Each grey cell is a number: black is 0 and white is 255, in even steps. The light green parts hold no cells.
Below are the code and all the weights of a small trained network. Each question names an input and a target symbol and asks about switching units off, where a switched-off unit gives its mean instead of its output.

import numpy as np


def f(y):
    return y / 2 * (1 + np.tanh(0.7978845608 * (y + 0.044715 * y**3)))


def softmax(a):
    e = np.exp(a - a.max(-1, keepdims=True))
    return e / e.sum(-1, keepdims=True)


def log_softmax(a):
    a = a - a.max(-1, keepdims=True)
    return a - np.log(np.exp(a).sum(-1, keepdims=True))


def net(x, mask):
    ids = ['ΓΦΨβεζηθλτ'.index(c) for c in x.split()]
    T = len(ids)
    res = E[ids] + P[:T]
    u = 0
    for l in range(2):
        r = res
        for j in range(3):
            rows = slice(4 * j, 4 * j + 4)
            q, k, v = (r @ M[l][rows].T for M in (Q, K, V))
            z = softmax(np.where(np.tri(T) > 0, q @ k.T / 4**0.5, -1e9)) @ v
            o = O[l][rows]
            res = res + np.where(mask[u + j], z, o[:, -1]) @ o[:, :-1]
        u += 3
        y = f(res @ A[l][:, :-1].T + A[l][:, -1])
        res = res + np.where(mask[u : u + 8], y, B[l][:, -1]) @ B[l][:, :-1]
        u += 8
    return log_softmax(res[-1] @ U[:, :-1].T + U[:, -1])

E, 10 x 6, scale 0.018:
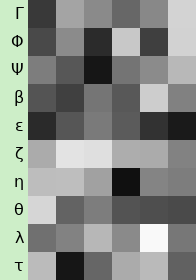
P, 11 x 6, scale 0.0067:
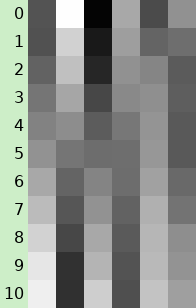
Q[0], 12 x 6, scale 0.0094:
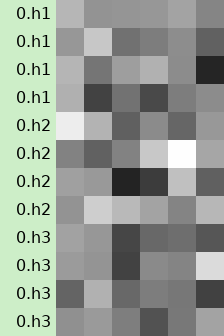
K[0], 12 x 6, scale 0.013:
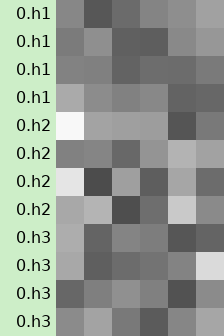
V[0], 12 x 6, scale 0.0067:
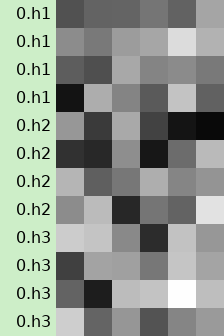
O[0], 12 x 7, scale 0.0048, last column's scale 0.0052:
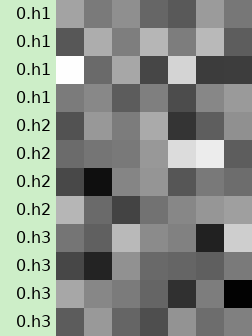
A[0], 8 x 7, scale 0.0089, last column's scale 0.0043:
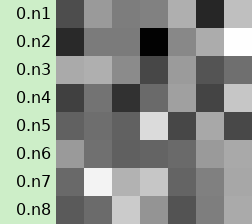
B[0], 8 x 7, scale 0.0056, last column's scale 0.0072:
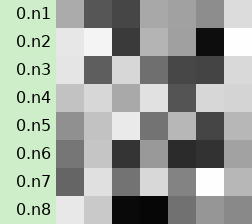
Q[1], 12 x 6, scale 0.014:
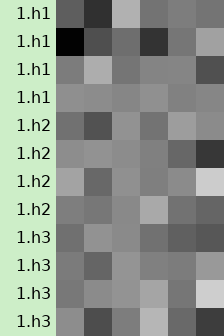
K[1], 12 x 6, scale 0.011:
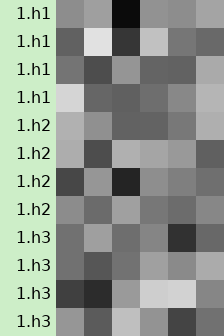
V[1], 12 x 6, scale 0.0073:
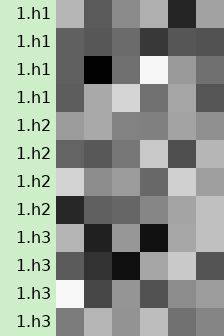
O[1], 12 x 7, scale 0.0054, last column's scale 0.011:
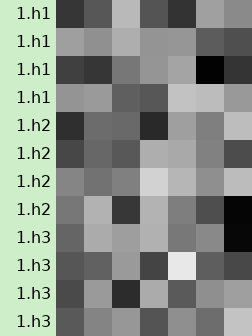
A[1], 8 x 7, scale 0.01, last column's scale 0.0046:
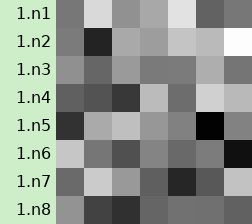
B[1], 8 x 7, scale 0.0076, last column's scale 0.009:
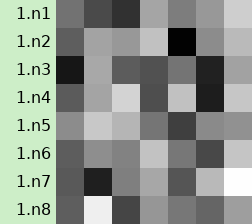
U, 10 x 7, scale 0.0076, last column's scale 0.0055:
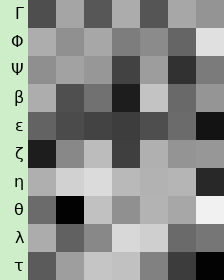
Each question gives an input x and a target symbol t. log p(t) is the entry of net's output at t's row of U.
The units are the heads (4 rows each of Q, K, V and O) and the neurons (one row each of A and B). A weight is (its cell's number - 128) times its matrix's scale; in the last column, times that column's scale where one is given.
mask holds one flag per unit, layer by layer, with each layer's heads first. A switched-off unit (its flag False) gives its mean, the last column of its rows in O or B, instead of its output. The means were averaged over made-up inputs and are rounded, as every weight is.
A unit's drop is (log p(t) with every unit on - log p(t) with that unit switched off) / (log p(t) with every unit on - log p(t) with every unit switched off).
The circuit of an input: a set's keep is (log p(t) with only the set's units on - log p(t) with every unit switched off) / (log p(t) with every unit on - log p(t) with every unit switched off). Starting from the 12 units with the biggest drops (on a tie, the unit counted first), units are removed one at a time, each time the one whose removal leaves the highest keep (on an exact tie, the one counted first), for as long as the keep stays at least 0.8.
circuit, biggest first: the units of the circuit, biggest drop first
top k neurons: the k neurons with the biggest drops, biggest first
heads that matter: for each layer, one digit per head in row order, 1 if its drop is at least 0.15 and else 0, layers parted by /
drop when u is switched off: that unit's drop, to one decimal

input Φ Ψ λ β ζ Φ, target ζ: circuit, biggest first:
0.n2; 1.n4
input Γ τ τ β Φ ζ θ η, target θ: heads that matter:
001 / 100
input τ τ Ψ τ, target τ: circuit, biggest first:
1.h1; 1.n2; 0.h2; 1.n5
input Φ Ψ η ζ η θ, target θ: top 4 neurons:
0.n2; 1.n7; 0.n7; 1.n2
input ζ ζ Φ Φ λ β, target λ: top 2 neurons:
0.n2; 0.n4
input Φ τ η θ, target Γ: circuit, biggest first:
1.h3; 0.n3
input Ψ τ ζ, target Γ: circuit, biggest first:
1.n1
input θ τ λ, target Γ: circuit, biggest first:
1.n1; 1.n4
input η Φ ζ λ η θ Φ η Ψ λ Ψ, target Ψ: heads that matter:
001 / 000
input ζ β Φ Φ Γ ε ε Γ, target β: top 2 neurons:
0.n2; 1.n2
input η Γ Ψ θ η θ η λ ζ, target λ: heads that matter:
010 / 100
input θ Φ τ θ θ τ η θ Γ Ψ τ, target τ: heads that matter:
000 / 000
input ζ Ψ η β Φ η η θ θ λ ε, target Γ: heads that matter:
000 / 001
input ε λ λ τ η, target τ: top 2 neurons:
0.n2; 0.n3
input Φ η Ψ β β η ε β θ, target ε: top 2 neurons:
0.n2; 0.n5
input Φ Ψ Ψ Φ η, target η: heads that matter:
001 / 111
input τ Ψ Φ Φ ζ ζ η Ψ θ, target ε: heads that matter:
010 / 000
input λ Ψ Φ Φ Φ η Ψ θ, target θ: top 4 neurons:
0.n2; 1.n7; 1.n2; 1.n5
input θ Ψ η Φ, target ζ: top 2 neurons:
0.n2; 0.n3
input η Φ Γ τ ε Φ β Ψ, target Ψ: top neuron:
1.n7
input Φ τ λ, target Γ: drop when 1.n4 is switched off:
0.3
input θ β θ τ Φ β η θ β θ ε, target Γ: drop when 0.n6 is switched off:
-0.1
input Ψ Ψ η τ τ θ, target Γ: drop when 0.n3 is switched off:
0.2
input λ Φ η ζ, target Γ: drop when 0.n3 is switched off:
0.0
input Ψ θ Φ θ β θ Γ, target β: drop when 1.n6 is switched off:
0.1
